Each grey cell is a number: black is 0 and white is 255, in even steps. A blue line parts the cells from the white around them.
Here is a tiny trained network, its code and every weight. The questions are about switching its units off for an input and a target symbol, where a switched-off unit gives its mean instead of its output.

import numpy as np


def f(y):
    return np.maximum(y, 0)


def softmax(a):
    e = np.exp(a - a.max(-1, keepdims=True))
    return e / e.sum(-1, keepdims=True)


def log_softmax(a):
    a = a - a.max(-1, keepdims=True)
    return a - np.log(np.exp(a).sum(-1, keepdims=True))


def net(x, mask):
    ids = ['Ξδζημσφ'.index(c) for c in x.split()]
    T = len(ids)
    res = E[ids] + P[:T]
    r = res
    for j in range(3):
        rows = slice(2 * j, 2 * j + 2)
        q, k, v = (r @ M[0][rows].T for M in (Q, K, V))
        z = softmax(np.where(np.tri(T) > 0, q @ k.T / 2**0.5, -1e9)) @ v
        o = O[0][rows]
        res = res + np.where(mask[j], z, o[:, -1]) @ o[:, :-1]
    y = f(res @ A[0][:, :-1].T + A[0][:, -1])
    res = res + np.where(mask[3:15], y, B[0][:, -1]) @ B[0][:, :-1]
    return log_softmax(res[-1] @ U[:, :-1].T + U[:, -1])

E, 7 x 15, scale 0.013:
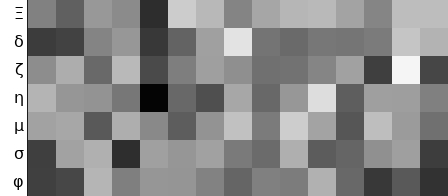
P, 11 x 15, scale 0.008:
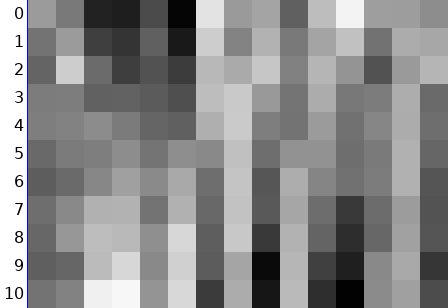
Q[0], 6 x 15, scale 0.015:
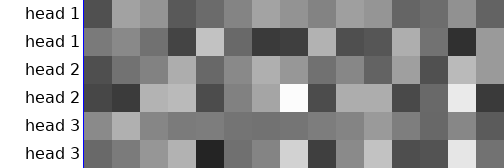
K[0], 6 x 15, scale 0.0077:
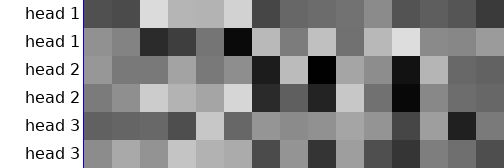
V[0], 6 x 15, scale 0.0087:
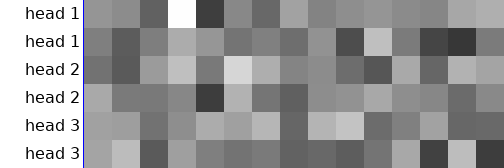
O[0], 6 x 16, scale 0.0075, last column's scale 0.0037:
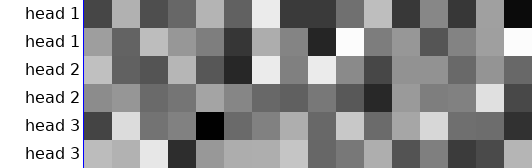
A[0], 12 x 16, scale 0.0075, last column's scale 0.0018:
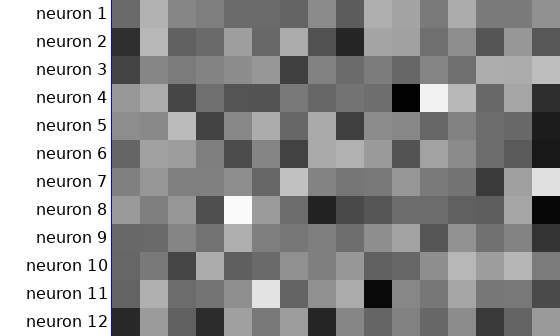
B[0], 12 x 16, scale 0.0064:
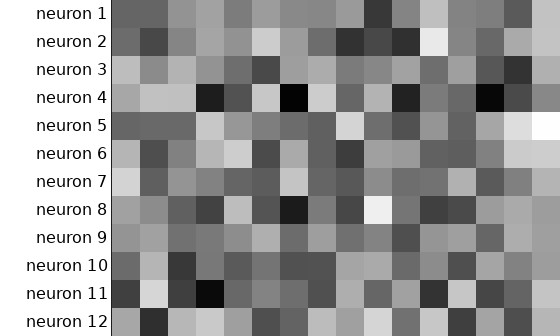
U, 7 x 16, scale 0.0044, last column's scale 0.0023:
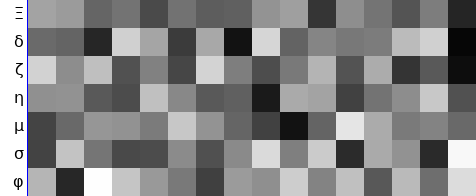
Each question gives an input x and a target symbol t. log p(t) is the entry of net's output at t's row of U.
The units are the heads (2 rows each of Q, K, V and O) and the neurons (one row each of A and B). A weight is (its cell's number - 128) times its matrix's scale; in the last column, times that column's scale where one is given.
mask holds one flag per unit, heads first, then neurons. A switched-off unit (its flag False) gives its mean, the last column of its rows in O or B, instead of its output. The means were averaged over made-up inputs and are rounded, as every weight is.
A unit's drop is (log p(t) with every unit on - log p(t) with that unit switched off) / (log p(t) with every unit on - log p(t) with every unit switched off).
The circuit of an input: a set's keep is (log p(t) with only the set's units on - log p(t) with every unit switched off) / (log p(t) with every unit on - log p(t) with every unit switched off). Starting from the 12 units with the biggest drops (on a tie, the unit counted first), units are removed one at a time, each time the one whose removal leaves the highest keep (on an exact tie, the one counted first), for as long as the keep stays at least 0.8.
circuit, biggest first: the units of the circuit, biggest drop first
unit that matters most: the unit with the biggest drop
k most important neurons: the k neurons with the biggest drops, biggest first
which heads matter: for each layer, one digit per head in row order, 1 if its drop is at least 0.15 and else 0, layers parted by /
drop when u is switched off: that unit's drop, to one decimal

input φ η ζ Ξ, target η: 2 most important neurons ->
neuron 8; neuron 11
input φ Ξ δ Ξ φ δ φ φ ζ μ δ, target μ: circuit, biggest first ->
head 1; neuron 2; head 3
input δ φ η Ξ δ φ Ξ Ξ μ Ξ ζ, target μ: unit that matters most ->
head 1
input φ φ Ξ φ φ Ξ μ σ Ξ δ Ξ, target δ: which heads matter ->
110
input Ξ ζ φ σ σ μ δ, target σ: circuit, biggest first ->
head 1; neuron 11
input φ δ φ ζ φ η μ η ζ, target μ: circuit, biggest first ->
neuron 2; head 1
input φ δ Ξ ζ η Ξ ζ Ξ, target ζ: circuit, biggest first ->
head 3; head 1
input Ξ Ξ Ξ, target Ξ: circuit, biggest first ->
neuron 4; head 2; head 3
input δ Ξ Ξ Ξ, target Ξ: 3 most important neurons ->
neuron 4; neuron 10; neuron 5
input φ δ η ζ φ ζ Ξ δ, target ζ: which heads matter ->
111
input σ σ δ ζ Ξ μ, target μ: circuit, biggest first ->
head 1; neuron 2; head 3
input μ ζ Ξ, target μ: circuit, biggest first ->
neuron 2; head 1; head 2
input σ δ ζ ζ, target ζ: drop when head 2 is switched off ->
0.1
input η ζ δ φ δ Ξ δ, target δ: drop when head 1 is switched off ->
0.2
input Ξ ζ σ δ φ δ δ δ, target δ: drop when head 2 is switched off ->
0.4
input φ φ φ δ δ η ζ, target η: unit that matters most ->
neuron 8
